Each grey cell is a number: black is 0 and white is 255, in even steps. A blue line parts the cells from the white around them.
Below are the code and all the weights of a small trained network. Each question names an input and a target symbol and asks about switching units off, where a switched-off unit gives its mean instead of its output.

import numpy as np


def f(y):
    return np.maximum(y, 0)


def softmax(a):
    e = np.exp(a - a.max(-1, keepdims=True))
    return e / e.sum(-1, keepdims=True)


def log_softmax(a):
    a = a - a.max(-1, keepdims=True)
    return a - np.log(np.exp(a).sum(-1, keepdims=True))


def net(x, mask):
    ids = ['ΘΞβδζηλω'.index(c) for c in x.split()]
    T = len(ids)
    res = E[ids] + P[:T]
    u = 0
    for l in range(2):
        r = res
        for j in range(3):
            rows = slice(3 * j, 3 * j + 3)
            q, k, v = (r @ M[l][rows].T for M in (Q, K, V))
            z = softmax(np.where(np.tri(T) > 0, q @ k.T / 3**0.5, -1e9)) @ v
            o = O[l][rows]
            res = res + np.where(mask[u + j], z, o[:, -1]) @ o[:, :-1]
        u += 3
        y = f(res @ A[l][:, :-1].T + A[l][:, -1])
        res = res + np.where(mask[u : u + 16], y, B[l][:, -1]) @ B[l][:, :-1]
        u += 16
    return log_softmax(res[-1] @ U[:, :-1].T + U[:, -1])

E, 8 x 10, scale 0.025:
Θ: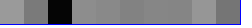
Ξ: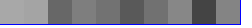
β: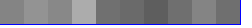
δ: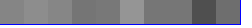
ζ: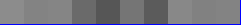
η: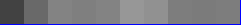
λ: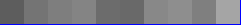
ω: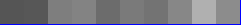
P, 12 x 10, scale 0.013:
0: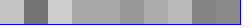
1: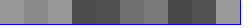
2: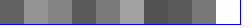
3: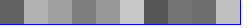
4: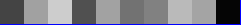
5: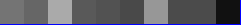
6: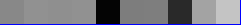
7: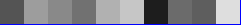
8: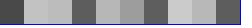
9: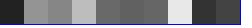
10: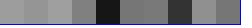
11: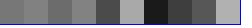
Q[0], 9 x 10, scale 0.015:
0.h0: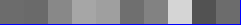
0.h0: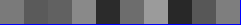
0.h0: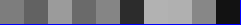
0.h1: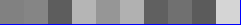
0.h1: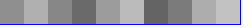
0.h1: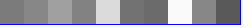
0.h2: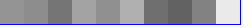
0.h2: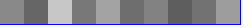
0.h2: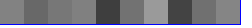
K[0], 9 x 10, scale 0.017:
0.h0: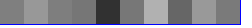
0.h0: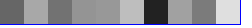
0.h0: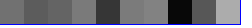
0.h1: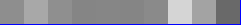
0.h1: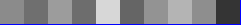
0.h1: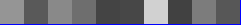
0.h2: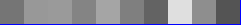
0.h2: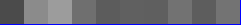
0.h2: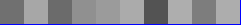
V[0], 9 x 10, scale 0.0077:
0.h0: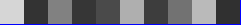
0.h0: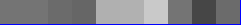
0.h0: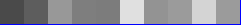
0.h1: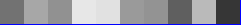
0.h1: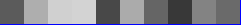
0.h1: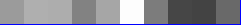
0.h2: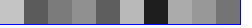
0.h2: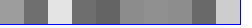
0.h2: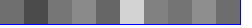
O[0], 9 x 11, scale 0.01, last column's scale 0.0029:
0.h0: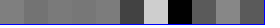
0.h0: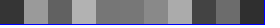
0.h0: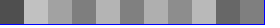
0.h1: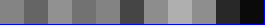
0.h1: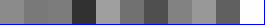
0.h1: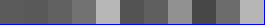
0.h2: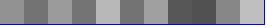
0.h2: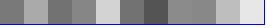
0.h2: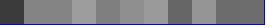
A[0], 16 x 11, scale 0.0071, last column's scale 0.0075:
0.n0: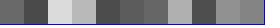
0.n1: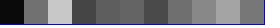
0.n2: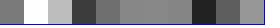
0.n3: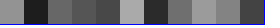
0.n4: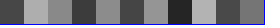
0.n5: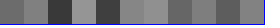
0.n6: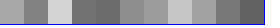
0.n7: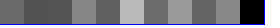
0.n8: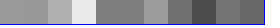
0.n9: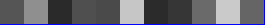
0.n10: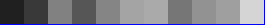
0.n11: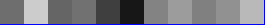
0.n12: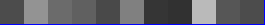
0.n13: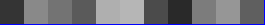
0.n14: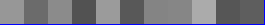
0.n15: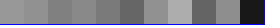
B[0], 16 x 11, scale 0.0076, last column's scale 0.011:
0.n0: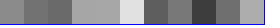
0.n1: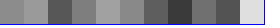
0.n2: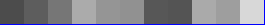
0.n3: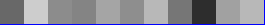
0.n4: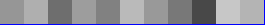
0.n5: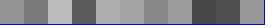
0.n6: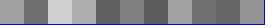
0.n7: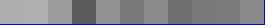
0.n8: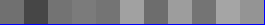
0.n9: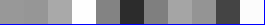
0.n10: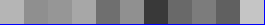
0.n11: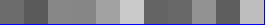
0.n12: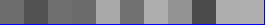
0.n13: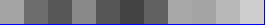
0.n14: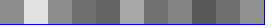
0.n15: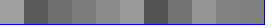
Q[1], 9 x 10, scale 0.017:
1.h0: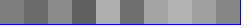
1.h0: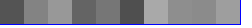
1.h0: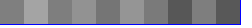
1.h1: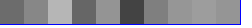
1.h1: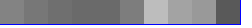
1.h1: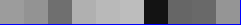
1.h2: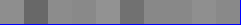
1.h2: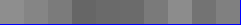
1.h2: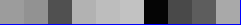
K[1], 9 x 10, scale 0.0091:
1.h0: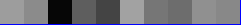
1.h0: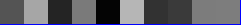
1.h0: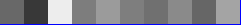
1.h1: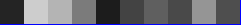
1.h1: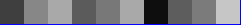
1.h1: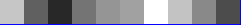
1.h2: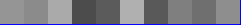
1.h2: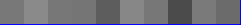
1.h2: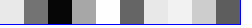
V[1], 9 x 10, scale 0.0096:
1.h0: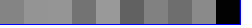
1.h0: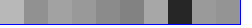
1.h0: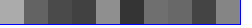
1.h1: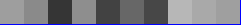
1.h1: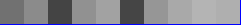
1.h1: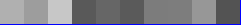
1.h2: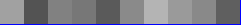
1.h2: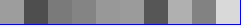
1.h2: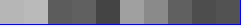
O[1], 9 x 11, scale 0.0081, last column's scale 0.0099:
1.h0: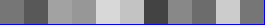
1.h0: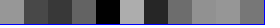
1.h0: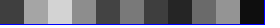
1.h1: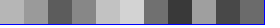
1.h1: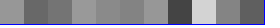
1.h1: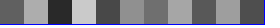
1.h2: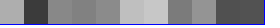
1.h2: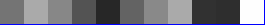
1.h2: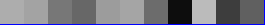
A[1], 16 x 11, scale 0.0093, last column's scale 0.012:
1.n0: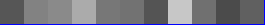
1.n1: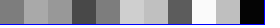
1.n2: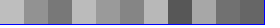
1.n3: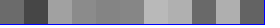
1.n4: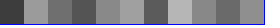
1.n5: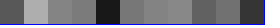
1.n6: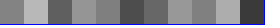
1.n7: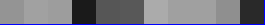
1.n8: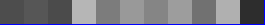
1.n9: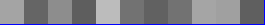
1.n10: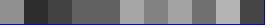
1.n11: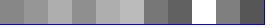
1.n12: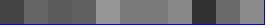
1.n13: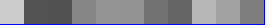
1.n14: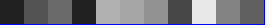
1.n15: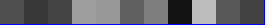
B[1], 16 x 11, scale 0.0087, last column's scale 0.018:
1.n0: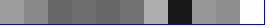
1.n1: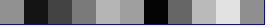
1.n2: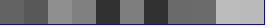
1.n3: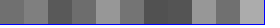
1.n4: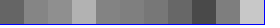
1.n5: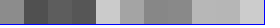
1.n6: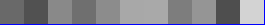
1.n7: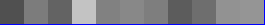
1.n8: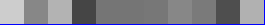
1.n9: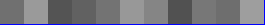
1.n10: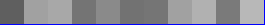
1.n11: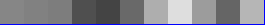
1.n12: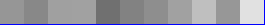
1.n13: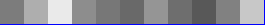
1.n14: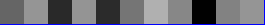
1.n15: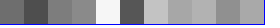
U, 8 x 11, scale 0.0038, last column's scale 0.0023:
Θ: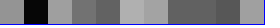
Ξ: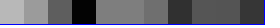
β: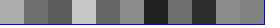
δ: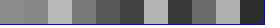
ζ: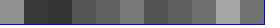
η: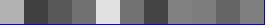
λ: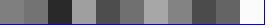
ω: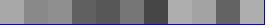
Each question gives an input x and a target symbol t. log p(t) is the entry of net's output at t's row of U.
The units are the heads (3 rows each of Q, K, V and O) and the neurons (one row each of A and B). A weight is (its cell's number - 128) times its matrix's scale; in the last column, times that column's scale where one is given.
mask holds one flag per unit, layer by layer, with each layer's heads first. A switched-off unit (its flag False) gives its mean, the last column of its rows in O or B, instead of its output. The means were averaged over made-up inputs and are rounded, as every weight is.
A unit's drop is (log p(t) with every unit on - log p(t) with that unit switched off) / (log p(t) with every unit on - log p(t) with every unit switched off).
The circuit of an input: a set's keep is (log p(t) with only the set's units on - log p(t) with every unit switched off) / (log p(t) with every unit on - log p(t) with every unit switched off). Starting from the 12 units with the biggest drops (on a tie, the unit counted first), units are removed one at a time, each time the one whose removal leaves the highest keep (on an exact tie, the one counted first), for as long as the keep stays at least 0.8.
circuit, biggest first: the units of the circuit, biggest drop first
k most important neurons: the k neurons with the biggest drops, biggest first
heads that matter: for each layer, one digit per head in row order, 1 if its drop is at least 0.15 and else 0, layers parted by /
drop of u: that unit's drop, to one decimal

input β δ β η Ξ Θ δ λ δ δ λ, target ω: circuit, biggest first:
(1.n11; 1.h2; 0.h0; 1.h1)
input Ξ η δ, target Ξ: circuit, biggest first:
(1.h2; 0.h0; 1.h1; 1.h0)
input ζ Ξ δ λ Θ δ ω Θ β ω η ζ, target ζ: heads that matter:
111 / 110
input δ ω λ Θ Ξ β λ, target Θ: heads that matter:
011 / 010
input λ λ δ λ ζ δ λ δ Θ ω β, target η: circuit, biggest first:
(0.h1; 1.n15; 1.h1)
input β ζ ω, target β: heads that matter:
010 / 110
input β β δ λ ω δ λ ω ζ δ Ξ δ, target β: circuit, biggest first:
(0.h1; 1.h0; 1.h1)
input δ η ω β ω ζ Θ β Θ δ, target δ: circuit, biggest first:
(1.h0; 0.h1)
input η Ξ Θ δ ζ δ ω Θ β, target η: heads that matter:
110 / 000
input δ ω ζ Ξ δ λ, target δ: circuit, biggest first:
(1.h0; 0.h1; 0.h0)
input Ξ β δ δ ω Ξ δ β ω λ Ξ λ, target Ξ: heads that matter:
100 / 011
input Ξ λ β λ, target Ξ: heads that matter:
100 / 111
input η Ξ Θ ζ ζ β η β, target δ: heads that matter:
100 / 010
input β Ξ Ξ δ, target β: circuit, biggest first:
(0.h1; 1.h1; 1.h0; 1.n4)
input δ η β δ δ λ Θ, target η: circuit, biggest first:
(1.h1; 1.n15)
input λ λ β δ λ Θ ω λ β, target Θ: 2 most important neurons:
(0.n0; 0.n9)
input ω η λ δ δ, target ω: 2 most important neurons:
(1.n10; 1.n8)
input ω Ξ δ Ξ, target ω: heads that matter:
110 / 110
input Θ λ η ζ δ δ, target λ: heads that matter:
100 / 001
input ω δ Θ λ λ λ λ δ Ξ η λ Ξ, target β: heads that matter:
100 / 010
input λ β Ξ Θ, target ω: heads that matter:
100 / 010
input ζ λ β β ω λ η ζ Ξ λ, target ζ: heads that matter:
101 / 100
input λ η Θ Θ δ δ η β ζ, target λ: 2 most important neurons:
(0.n9; 1.n5)
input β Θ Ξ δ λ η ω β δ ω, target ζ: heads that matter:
110 / 001
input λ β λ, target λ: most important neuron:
(0.n9)
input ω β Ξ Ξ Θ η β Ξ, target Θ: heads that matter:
011 / 001
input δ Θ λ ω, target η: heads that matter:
110 / 001
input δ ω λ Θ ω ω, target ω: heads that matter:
110 / 010
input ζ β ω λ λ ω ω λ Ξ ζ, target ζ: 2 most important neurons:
(1.n5; 0.n9)
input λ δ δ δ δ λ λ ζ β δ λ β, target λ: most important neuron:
(1.n7)
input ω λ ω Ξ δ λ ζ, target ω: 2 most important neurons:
(1.n10; 1.n8)
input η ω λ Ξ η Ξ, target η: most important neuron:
(1.n3)
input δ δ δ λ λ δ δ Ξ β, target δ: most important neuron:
(1.n0)
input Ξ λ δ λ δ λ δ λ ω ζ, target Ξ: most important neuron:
(1.n0)
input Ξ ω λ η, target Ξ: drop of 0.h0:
0.4
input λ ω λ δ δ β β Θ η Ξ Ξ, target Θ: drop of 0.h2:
0.3
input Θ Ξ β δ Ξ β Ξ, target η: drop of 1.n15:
0.2
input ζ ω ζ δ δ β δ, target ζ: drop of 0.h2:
0.2
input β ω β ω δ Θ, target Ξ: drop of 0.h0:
0.2
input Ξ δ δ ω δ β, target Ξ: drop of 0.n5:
0.0
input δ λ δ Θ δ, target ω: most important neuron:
(1.n11)
